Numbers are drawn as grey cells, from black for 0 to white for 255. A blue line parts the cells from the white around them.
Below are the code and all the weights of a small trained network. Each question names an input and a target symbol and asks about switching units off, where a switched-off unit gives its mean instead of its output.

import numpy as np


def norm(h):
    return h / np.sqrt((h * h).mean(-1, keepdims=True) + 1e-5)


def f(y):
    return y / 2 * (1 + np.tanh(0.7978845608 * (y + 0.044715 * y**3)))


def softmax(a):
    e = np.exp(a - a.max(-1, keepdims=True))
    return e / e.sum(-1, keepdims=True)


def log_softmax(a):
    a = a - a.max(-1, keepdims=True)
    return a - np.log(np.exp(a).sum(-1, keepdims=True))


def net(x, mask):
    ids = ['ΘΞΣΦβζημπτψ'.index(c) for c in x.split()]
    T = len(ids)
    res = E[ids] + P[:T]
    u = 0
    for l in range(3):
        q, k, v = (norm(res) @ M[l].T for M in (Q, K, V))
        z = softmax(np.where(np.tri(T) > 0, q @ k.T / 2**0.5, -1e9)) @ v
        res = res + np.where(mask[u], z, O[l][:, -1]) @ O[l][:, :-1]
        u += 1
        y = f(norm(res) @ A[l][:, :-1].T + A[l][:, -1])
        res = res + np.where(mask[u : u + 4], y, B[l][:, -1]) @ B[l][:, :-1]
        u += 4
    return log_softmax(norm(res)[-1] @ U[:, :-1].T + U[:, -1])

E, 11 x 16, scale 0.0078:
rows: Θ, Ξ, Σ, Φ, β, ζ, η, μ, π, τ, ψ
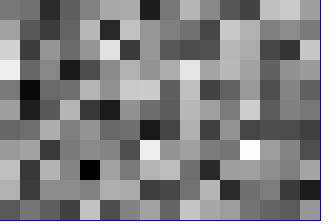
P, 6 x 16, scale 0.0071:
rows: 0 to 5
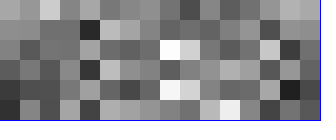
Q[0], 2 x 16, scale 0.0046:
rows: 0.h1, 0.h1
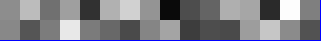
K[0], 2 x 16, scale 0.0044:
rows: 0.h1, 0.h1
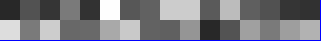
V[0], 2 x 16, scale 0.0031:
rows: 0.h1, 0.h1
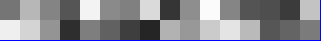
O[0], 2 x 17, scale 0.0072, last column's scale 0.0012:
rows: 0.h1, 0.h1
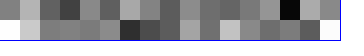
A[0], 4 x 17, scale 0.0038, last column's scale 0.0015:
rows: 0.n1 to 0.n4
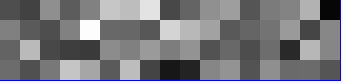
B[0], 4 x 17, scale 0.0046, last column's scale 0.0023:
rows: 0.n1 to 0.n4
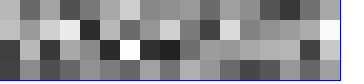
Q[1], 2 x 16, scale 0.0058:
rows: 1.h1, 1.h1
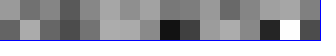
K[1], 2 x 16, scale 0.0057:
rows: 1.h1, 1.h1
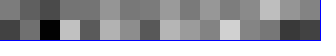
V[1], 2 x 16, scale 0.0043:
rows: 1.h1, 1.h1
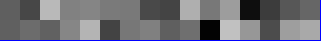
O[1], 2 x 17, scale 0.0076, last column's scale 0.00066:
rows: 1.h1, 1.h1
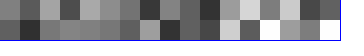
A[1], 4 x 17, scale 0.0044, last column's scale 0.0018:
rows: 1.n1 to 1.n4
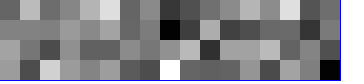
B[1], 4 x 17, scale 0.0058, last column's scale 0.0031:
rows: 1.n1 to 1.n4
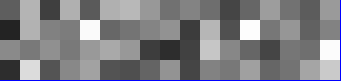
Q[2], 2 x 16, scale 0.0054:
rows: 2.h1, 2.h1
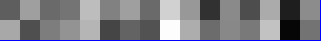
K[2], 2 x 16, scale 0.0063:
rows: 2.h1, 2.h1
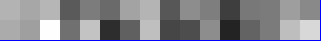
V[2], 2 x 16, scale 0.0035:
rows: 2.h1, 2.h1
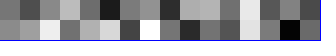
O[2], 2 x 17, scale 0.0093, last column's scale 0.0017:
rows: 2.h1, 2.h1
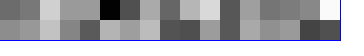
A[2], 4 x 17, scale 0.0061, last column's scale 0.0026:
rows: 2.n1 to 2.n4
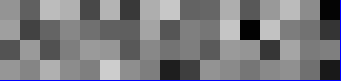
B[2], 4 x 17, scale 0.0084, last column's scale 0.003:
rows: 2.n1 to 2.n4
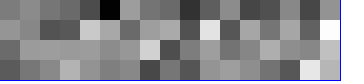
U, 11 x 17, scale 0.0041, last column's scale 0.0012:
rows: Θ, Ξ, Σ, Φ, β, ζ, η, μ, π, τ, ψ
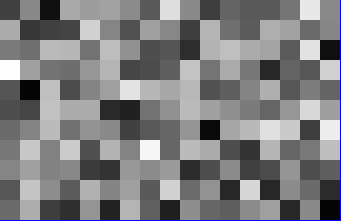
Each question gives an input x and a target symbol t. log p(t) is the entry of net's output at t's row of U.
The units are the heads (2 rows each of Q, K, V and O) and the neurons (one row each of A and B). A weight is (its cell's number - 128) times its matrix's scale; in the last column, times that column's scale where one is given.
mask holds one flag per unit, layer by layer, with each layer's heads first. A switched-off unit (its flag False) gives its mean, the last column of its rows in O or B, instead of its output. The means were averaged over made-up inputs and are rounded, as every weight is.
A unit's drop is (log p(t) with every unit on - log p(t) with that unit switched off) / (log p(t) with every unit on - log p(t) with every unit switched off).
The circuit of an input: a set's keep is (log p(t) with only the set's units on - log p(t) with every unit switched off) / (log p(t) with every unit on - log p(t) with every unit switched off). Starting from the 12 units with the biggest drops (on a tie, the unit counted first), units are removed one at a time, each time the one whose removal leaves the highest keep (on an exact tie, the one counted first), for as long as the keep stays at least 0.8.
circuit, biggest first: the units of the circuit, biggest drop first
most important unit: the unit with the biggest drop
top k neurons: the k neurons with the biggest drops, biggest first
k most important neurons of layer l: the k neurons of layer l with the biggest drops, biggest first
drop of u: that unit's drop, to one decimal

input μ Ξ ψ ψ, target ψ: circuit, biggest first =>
(0.h1)
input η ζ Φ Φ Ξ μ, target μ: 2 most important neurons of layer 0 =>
(0.n2, 0.n3)
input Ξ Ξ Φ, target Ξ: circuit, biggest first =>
(1.h1, 2.n2)
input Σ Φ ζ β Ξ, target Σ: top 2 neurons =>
(2.n4, 1.n3)
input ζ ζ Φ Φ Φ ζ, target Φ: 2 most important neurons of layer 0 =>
(0.n2, 0.n3)
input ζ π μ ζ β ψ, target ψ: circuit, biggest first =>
(0.h1, 0.n3)
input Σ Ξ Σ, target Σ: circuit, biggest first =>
(2.h1, 2.n4)
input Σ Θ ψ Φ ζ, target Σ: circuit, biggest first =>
(2.h1, 2.n4, 1.n3)
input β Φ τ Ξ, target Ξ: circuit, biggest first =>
(2.n2, 1.h1)
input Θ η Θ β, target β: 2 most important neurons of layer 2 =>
(2.n2, 2.n3)
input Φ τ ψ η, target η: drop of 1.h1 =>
0.8
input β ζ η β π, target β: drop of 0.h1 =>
2.6
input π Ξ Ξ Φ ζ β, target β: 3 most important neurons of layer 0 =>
(0.n1, 0.n3, 0.n2)
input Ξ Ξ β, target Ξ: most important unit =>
1.h1
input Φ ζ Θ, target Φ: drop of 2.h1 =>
0.0
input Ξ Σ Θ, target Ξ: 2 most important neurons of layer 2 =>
(2.n2, 2.n1)
